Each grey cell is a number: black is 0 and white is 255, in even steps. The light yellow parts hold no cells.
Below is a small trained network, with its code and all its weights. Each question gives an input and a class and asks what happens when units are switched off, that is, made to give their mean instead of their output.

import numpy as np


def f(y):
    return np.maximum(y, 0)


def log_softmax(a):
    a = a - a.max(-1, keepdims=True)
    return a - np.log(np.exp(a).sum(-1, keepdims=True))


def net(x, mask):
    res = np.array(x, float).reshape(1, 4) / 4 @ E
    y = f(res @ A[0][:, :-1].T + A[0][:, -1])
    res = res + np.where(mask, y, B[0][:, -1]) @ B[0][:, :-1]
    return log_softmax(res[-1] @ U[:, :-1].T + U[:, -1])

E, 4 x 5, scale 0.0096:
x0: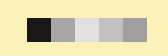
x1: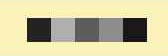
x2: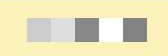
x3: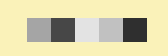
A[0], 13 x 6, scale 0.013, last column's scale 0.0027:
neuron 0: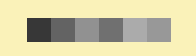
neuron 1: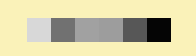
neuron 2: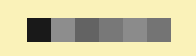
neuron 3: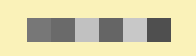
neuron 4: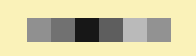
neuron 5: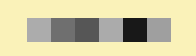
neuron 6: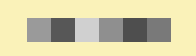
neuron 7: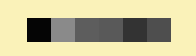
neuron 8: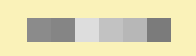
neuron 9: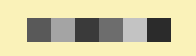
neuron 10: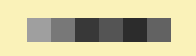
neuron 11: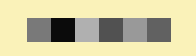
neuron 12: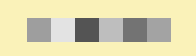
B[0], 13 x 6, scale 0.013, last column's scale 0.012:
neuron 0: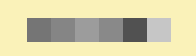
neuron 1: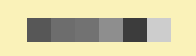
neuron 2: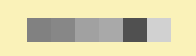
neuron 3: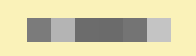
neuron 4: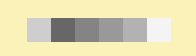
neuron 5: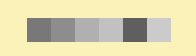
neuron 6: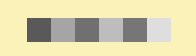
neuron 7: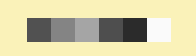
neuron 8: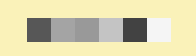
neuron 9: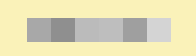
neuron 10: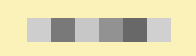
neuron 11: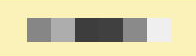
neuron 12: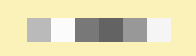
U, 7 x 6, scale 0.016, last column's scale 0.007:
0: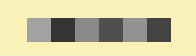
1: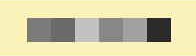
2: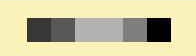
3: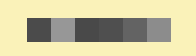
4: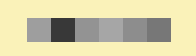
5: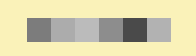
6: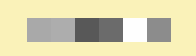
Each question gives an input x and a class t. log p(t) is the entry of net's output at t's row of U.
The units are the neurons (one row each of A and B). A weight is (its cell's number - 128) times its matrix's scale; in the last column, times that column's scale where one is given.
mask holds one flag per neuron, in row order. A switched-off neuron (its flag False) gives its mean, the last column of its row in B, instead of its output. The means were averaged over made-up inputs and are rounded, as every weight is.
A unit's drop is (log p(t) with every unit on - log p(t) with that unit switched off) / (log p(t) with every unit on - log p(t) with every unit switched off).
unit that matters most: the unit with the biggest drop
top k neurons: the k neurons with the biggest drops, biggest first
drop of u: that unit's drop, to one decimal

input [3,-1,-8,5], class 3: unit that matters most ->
neuron 11
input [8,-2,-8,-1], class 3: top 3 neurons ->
[neuron 11; neuron 10; neuron 5]
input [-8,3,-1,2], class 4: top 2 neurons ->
[neuron 12; neuron 8]
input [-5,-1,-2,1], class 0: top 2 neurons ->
[neuron 12; neuron 8]
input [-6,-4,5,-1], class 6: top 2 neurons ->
[neuron 7; neuron 8]
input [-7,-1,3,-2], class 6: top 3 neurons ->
[neuron 7; neuron 8; neuron 4]
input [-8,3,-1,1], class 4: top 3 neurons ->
[neuron 12; neuron 8; neuron 4]
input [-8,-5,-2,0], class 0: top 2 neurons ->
[neuron 12; neuron 10]
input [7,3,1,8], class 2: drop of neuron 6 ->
0.1
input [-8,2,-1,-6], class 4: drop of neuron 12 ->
0.1
